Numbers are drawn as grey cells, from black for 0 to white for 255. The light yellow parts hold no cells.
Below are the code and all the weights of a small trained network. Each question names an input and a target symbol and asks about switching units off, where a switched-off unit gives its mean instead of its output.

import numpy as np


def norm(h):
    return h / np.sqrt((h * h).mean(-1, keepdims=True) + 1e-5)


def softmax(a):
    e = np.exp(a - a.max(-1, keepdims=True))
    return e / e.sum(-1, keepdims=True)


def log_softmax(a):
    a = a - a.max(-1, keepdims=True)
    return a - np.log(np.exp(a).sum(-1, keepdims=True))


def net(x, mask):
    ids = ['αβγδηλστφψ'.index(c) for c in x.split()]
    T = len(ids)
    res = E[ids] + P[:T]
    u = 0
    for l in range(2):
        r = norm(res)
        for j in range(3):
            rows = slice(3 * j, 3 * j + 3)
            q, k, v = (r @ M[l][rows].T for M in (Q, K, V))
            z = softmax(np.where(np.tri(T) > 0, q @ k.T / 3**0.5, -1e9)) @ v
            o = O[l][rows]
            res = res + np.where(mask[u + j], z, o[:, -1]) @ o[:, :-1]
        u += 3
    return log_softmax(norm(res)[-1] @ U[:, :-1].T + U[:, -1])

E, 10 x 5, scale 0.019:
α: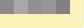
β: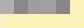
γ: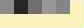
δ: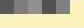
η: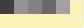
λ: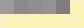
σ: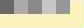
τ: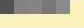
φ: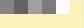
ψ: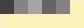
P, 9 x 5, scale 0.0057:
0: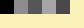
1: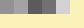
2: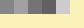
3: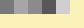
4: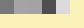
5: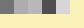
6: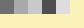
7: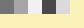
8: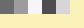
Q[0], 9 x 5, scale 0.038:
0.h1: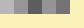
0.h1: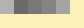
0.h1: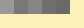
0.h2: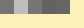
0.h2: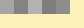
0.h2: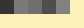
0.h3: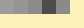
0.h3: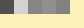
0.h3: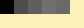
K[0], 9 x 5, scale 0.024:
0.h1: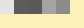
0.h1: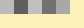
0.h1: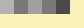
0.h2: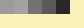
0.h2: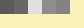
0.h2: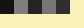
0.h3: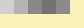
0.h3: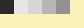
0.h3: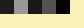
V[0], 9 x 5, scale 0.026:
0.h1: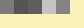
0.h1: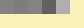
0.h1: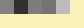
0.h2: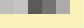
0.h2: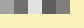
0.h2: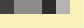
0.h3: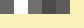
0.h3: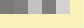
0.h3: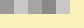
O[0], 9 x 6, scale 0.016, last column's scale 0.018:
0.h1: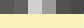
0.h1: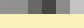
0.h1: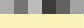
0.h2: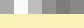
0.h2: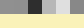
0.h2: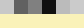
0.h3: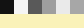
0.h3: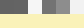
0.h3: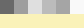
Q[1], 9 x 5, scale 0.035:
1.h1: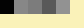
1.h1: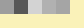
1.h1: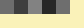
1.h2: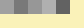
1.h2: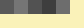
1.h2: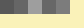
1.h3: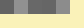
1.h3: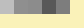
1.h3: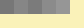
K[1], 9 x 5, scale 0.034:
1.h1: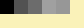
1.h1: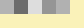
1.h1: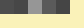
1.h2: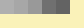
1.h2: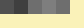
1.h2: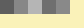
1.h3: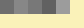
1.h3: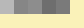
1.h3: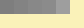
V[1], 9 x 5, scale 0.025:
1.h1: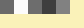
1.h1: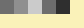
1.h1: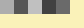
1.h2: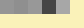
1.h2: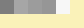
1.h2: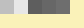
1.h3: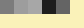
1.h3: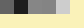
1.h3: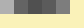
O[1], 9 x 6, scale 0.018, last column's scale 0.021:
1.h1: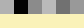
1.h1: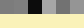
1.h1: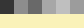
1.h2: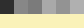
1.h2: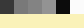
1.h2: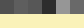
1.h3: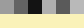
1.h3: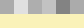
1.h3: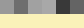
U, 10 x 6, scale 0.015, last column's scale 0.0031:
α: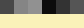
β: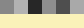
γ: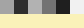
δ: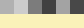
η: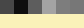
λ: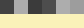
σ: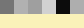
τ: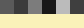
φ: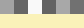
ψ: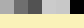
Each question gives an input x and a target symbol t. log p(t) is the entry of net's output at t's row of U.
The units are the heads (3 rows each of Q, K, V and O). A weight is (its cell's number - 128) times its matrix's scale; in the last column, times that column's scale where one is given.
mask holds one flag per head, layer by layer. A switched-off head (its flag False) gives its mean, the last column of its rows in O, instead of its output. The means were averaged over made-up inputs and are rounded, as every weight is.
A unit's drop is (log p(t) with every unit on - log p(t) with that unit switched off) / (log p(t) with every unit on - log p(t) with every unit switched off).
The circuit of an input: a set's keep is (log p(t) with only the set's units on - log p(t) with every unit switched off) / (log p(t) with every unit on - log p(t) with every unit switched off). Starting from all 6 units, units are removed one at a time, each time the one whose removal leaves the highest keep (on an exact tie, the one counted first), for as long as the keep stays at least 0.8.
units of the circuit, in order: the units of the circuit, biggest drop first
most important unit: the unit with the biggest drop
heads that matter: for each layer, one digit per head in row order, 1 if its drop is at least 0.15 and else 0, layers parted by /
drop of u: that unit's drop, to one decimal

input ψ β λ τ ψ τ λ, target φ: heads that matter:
011 / 101
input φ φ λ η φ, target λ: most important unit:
1.h1
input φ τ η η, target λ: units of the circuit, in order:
(0.h2; 0.h3; 1.h1)
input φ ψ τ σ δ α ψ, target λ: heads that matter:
011 / 000
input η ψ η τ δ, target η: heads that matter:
011 / 101
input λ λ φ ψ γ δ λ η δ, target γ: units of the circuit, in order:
(1.h1; 0.h3; 0.h2; 1.h2)
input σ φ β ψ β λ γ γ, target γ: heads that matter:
001 / 001
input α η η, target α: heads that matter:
101 / 101
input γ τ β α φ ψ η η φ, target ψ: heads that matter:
110 / 101
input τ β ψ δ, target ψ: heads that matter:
111 / 011
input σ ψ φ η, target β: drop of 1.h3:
0.2
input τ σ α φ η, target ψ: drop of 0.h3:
0.5
